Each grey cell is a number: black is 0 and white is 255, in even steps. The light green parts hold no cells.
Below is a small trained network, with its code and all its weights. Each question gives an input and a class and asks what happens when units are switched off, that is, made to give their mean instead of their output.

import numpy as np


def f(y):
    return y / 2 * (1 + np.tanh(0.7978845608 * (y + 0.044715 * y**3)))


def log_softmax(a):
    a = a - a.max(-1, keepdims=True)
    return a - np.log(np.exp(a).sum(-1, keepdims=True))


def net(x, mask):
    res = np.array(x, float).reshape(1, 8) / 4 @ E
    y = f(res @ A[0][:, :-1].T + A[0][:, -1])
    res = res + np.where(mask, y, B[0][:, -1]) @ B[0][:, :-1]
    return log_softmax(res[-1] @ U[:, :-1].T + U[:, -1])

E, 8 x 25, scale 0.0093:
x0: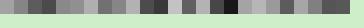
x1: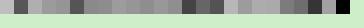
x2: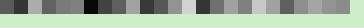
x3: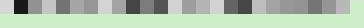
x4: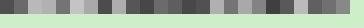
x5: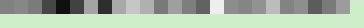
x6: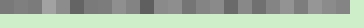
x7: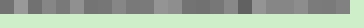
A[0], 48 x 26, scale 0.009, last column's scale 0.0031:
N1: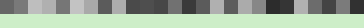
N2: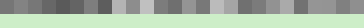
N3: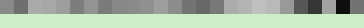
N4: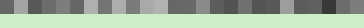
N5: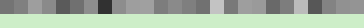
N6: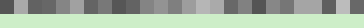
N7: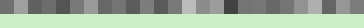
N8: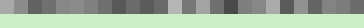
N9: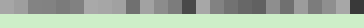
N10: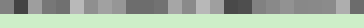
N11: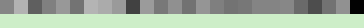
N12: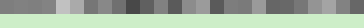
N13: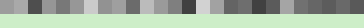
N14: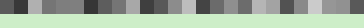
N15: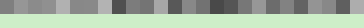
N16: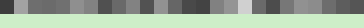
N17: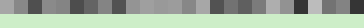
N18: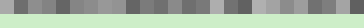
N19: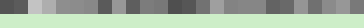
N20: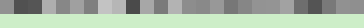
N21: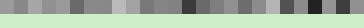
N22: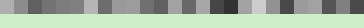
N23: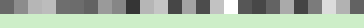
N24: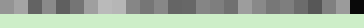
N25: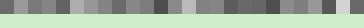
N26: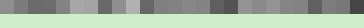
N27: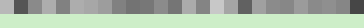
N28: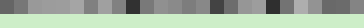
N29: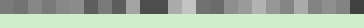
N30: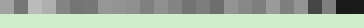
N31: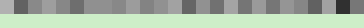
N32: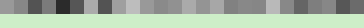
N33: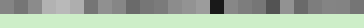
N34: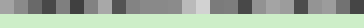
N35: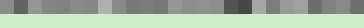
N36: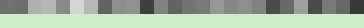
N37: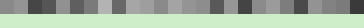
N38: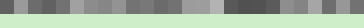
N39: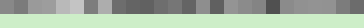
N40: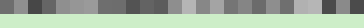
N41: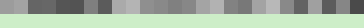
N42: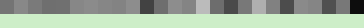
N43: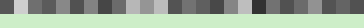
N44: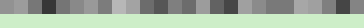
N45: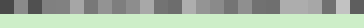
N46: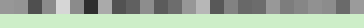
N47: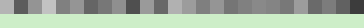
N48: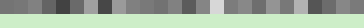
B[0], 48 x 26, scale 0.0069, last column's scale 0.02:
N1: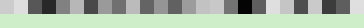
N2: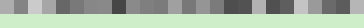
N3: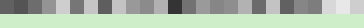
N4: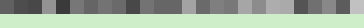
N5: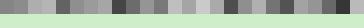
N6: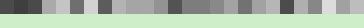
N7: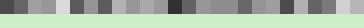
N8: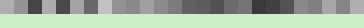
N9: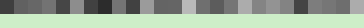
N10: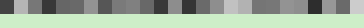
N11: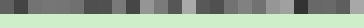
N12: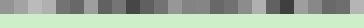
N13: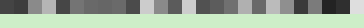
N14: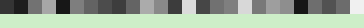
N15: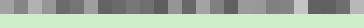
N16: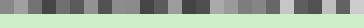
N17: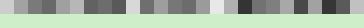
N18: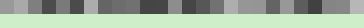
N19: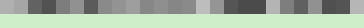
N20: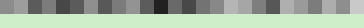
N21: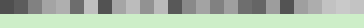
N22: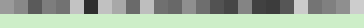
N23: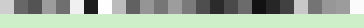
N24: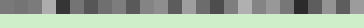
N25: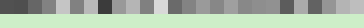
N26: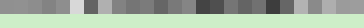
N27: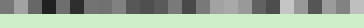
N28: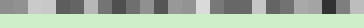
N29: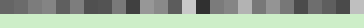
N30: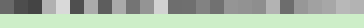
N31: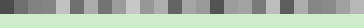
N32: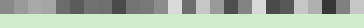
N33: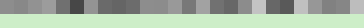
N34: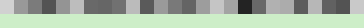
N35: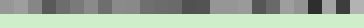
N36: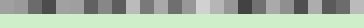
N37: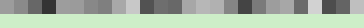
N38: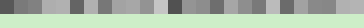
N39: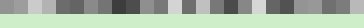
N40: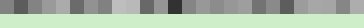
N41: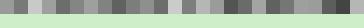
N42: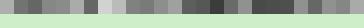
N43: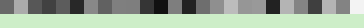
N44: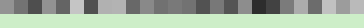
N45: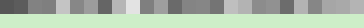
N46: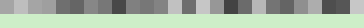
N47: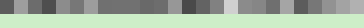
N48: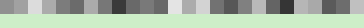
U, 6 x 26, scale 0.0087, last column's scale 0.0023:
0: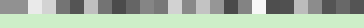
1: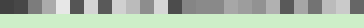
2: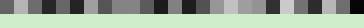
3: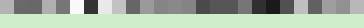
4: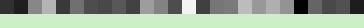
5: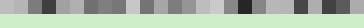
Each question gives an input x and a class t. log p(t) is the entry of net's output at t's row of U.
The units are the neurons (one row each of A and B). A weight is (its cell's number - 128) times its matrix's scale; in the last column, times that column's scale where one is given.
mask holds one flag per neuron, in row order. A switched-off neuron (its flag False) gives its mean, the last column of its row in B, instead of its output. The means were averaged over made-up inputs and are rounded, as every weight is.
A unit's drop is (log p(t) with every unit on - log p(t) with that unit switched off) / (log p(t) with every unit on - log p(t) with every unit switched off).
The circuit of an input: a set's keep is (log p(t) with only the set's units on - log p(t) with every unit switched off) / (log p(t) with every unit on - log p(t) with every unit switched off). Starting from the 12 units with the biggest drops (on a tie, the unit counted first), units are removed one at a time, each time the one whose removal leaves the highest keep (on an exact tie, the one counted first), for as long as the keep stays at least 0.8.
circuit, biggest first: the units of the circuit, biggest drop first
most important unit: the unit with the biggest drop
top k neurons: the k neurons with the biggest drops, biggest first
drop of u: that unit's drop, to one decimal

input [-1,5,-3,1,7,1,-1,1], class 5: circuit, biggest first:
[N1]
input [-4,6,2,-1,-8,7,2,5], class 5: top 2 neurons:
[N34, N37]
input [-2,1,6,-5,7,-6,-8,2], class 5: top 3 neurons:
[N1, N36, N19]
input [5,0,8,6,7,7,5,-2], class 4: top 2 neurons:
[N14, N29]
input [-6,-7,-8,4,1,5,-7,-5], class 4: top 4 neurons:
[N13, N9, N11, N3]
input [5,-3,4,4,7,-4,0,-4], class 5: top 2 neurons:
[N1, N23]
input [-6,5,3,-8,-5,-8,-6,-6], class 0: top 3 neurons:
[N46, N33, N15]
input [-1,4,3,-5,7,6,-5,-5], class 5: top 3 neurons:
[N1, N36, N19]
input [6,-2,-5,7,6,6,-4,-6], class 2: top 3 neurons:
[N10, N23, N18]
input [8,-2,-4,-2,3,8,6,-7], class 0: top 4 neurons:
[N48, N23, N32, N5]
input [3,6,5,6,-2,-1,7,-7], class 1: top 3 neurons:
[N3, N43, N31]
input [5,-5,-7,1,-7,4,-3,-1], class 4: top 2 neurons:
[N13, N9]
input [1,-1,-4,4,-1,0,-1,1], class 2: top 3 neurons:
[N14, N20, N10]
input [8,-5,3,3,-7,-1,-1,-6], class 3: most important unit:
N22
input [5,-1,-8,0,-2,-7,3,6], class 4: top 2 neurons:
[N13, N11]
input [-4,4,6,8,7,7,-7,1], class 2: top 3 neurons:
[N27, N18, N47]
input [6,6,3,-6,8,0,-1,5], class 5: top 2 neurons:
[N1, N36]
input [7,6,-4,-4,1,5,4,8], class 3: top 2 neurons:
[N22, N44]
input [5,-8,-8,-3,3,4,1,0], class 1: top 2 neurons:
[N7, N6]
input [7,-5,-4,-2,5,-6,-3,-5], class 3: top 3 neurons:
[N22, N44, N42]
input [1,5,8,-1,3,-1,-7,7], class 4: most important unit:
N14
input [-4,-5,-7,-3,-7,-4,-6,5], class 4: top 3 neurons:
[N13, N4, N1]
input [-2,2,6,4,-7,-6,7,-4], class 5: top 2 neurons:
[N34, N17]
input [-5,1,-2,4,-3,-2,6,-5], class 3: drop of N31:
0.0
